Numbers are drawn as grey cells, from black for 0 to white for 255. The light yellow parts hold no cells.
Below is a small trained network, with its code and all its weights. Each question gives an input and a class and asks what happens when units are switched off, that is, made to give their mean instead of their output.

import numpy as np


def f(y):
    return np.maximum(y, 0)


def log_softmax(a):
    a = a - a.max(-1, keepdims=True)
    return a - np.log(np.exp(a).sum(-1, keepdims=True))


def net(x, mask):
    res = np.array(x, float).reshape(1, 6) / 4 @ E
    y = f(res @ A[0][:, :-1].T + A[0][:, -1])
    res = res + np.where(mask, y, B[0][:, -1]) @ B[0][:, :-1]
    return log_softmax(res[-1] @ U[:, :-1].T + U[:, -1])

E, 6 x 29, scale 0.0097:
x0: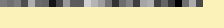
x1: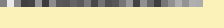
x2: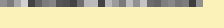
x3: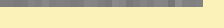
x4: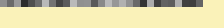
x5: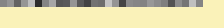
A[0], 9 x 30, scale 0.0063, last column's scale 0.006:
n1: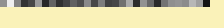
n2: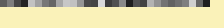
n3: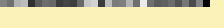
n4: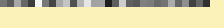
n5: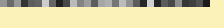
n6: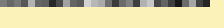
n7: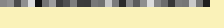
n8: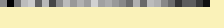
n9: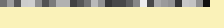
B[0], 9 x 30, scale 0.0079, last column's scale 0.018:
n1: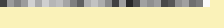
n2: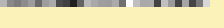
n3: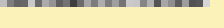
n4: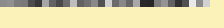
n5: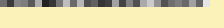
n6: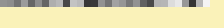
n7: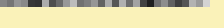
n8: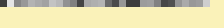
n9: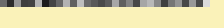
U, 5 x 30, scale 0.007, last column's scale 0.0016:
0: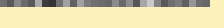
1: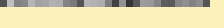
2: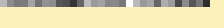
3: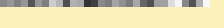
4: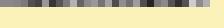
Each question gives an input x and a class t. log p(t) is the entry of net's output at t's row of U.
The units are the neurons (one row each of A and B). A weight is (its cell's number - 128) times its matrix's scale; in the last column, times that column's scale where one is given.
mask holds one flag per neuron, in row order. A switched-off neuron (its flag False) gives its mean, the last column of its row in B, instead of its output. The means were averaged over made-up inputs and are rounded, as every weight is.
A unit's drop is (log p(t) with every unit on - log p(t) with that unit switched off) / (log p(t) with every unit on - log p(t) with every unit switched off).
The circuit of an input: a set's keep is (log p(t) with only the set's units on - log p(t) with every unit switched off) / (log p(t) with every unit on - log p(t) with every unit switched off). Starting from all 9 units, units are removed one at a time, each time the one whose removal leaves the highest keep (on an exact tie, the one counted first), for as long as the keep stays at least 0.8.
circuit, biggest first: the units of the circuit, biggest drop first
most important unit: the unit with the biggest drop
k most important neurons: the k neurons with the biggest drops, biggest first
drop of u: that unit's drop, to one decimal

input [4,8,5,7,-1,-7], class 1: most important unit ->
n1
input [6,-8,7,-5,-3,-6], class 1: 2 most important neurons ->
n8, n2
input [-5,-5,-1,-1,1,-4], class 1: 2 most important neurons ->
n6, n8
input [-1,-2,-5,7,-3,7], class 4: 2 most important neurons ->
n7, n3
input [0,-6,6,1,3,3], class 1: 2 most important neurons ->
n8, n2
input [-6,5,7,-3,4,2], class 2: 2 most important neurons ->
n6, n3
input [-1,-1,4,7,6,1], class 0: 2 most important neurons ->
n5, n2
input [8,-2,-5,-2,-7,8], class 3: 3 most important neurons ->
n6, n5, n4
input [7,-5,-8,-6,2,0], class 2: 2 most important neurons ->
n2, n1
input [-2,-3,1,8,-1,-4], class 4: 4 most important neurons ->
n6, n1, n4, n2
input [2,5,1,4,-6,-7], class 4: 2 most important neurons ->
n4, n5
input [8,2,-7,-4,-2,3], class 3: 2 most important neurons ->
n6, n3
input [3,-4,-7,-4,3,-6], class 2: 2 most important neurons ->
n2, n7
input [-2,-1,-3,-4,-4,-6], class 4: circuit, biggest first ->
n4
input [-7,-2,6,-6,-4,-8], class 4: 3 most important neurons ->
n6, n4, n2
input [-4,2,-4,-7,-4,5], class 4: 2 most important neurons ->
n6, n5
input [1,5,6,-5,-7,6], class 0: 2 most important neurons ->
n9, n2
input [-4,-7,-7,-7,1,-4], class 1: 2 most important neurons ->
n8, n3
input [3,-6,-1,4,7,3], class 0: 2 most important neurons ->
n5, n1
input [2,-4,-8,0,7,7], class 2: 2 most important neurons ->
n2, n9
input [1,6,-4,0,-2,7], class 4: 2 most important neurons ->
n7, n8
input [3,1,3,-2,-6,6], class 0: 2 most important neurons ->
n9, n4
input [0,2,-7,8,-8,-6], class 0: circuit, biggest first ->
n9
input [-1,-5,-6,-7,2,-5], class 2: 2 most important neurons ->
n2, n1
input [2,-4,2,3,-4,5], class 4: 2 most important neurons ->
n7, n1
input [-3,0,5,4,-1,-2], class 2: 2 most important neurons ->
n6, n1
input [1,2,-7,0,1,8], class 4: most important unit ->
n7
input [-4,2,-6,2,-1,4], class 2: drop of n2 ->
0.4
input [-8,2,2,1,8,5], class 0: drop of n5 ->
0.6
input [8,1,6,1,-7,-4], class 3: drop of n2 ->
0.1
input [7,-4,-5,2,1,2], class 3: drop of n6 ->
1.5
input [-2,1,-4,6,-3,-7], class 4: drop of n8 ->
0.0
